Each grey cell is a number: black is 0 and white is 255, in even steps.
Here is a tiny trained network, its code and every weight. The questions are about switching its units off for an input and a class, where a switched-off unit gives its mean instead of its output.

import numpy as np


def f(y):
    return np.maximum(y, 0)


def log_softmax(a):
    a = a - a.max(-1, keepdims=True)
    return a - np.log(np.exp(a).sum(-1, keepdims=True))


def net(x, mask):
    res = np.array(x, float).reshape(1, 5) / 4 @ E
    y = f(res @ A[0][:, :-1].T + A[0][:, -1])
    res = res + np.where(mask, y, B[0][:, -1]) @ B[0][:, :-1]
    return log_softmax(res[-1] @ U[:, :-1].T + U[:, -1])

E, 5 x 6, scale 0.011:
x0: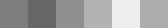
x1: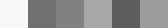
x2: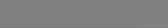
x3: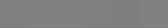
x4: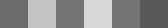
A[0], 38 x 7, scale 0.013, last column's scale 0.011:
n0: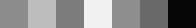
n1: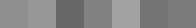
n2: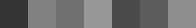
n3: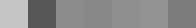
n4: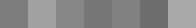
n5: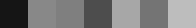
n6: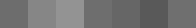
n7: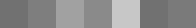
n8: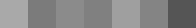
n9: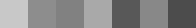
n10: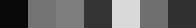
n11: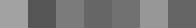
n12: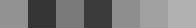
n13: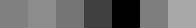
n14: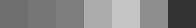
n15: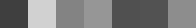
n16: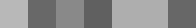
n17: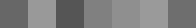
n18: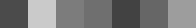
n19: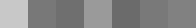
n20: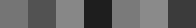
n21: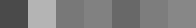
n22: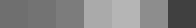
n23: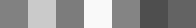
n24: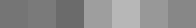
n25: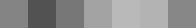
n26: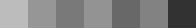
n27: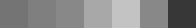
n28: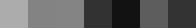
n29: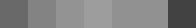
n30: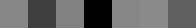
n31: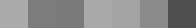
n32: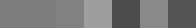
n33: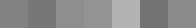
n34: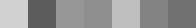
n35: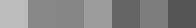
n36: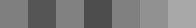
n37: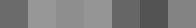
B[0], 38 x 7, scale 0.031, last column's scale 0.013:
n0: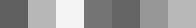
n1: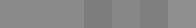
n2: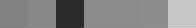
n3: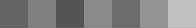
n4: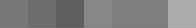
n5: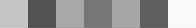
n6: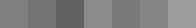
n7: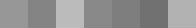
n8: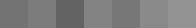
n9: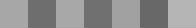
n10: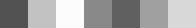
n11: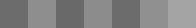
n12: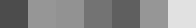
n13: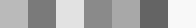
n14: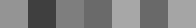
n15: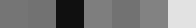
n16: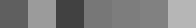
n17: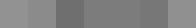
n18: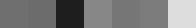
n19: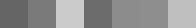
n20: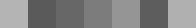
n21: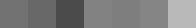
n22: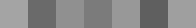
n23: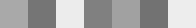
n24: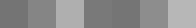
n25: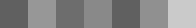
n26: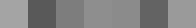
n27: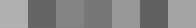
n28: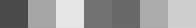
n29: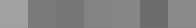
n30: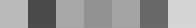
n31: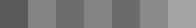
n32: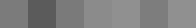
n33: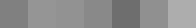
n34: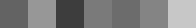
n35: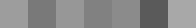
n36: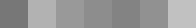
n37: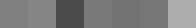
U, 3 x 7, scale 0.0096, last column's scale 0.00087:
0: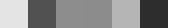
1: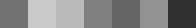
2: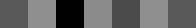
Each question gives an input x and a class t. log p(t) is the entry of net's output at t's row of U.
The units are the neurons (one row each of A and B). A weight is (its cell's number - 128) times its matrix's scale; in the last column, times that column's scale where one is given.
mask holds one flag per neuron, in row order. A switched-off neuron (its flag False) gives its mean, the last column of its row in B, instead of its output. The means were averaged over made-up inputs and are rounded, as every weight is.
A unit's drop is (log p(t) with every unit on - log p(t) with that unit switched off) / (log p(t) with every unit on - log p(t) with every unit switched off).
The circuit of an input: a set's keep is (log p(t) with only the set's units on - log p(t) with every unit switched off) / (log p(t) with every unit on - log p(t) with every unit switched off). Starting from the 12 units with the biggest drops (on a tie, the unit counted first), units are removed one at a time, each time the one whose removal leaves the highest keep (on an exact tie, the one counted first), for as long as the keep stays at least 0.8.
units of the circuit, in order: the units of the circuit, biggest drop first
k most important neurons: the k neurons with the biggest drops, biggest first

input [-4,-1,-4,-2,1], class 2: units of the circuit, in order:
[n23; n18]
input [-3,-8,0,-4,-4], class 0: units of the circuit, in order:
[n5]
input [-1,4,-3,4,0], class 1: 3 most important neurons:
[n5; n30; n20]
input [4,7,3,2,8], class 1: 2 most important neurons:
[n0; n5]
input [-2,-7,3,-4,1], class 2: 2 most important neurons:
[n23; n15]
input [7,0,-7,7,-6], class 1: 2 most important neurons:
[n15; n18]
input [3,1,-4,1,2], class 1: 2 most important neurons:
[n5; n30]
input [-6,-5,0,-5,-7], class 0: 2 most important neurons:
[n30; n20]
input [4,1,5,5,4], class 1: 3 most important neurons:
[n5; n30; n0]
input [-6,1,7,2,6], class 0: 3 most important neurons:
[n13; n23; n34]
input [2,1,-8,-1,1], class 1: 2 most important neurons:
[n15; n18]
